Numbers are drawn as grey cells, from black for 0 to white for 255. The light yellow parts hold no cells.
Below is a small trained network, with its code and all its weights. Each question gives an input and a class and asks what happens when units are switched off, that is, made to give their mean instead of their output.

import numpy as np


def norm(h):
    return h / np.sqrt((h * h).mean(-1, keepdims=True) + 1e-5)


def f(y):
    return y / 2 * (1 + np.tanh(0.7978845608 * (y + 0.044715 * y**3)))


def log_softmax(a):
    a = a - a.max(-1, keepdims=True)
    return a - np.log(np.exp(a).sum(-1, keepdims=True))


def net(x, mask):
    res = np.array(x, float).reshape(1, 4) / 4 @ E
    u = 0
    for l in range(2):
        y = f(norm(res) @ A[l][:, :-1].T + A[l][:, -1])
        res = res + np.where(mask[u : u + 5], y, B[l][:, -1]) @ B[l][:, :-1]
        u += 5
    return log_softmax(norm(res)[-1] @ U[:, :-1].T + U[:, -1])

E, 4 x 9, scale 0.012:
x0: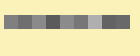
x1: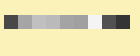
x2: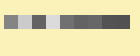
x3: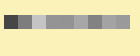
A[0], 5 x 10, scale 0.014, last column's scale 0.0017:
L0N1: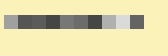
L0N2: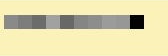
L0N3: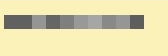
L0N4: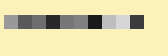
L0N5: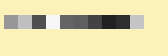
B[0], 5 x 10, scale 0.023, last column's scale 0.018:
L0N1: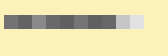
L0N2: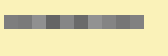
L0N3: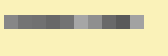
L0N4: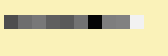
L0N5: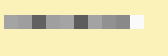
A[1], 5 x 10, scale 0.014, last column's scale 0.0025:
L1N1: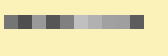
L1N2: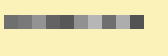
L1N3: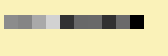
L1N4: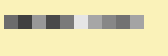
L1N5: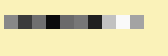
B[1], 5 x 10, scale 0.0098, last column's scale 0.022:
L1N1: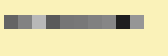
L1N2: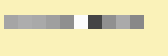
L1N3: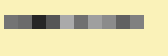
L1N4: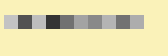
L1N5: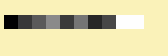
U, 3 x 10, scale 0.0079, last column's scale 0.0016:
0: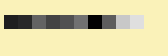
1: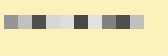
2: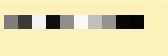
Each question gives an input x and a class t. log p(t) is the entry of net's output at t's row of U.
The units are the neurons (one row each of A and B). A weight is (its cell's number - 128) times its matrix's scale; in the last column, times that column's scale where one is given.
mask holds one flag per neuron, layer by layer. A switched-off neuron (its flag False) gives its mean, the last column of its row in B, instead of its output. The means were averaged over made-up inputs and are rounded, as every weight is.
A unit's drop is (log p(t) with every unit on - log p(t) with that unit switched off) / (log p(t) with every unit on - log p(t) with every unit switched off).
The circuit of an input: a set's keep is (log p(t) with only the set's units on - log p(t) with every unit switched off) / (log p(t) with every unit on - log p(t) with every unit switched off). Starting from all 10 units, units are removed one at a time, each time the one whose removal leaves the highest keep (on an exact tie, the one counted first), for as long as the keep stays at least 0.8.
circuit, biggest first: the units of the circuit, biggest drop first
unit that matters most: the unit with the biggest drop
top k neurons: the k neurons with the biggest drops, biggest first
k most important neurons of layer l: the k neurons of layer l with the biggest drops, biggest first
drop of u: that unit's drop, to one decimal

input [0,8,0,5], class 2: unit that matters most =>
L0N5
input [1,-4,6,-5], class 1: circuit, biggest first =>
(L0N5 L0N4)
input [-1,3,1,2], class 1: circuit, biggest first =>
(L0N4 L1N5)
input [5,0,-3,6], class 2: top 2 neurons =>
(L0N4 L0N1)
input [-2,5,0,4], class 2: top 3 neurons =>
(L0N5 L0N4 L1N5)
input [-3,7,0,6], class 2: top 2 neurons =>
(L0N5 L0N4)
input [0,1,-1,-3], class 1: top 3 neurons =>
(L0N4 L0N1 L1N5)
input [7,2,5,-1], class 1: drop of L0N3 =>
0.0
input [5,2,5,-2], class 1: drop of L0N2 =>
0.0
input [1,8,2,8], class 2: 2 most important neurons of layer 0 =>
(L0N5 L0N4)
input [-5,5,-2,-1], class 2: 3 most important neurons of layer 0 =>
(L0N4 L0N5 L0N1)
